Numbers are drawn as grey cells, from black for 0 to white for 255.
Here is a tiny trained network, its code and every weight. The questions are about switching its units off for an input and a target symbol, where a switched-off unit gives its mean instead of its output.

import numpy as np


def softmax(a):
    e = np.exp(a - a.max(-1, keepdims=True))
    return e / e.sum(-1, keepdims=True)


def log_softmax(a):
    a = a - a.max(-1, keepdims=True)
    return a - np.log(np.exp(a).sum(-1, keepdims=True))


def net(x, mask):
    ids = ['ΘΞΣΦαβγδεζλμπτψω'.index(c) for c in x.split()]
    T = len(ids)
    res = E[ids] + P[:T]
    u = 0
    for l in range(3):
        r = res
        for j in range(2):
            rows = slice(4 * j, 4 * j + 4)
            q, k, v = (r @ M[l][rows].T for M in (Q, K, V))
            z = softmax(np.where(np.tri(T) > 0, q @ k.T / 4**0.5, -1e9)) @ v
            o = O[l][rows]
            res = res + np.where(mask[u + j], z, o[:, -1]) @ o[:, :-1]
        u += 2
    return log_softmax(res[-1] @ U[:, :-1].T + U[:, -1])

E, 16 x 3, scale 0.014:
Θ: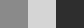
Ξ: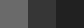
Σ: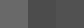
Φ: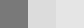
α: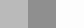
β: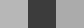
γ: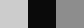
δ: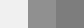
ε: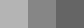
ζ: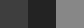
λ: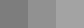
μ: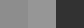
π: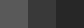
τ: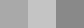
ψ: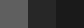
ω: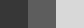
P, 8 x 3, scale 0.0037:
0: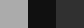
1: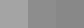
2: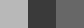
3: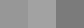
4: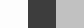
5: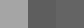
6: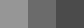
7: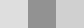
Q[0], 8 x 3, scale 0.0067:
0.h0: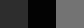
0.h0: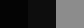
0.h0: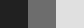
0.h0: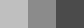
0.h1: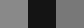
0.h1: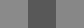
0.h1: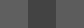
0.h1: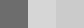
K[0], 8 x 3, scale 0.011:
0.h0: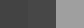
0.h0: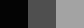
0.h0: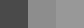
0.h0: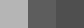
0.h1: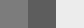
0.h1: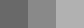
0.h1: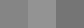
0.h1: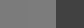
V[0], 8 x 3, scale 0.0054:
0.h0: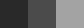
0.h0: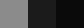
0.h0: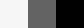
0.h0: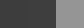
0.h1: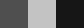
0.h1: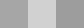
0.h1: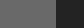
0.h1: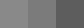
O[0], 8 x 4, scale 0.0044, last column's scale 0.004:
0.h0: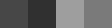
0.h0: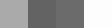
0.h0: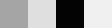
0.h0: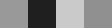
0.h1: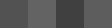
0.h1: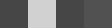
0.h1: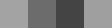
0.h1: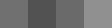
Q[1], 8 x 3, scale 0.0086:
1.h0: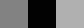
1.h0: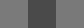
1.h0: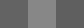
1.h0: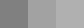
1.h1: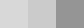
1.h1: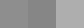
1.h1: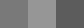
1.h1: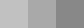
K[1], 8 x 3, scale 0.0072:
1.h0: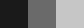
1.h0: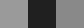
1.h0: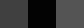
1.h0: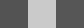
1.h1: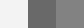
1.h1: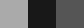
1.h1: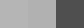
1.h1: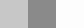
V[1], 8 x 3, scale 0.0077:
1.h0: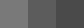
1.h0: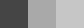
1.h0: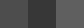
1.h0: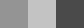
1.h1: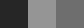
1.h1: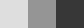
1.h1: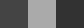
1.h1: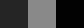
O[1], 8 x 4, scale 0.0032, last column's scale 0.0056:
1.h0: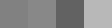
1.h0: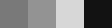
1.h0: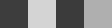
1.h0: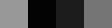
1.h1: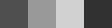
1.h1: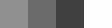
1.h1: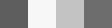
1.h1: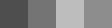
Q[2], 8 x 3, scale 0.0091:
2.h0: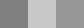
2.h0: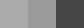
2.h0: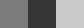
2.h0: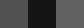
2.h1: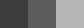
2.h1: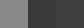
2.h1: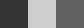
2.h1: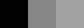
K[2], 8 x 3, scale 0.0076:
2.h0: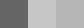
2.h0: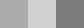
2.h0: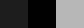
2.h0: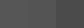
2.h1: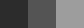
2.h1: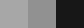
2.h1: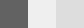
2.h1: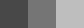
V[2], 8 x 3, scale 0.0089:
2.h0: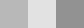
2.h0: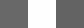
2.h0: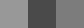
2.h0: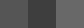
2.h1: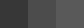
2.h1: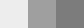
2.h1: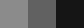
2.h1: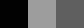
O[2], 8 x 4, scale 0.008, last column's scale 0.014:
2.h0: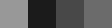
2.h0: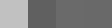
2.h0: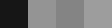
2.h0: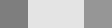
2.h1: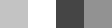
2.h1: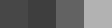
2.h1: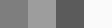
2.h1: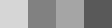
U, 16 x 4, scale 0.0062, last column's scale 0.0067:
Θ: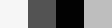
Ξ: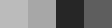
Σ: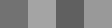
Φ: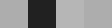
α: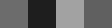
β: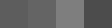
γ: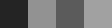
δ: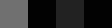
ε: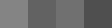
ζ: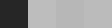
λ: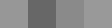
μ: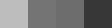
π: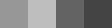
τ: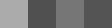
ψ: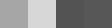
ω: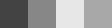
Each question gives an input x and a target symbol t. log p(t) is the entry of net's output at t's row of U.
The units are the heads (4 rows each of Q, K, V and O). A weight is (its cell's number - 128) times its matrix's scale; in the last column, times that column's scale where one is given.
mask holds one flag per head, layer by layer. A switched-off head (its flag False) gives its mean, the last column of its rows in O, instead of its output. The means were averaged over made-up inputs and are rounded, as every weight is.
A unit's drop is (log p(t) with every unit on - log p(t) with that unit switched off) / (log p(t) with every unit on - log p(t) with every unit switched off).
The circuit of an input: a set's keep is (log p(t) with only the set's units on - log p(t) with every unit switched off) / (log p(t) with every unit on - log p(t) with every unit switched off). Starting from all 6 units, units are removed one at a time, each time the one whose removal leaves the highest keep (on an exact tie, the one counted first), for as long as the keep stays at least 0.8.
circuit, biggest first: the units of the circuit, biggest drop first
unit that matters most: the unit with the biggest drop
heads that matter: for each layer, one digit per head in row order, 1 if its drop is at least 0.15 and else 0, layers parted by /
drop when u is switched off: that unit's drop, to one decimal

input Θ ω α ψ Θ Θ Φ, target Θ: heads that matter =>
10 / 00 / 10
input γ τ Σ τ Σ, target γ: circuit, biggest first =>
2.h1; 1.h1; 2.h0; 0.h1
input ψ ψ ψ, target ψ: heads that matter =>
00 / 10 / 11
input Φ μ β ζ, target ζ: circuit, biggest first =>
2.h0; 0.h0
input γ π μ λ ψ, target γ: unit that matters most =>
1.h1
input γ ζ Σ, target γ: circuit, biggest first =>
2.h1; 1.h1; 0.h1; 2.h0
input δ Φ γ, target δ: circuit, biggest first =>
2.h1; 1.h1
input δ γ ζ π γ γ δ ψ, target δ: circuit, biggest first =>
2.h1; 0.h0
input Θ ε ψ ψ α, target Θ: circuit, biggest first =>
0.h0; 2.h0
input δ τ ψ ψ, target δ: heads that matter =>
10 / 01 / 11
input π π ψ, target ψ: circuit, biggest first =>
2.h1; 2.h0
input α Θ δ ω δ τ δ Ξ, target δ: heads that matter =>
00 / 00 / 11
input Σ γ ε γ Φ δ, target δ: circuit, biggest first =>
2.h1; 2.h0; 1.h1
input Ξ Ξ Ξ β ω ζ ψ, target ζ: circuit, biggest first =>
2.h0; 0.h1
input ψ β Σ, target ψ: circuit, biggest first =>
2.h1; 2.h0; 1.h0
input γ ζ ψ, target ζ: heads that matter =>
00 / 00 / 10
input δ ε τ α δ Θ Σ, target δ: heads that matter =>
10 / 00 / 11
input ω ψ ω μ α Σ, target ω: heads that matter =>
10 / 10 / 01
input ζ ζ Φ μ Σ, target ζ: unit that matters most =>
0.h0
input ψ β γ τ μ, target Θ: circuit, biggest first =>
2.h0
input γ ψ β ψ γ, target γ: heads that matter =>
00 / 01 / 11
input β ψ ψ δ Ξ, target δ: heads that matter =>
10 / 11 / 01
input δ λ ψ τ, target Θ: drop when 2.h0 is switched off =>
0.8
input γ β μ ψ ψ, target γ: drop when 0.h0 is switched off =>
0.1
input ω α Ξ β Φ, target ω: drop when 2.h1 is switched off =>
0.5
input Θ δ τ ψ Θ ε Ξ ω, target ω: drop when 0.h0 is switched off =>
0.7
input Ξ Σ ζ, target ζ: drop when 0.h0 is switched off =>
0.2
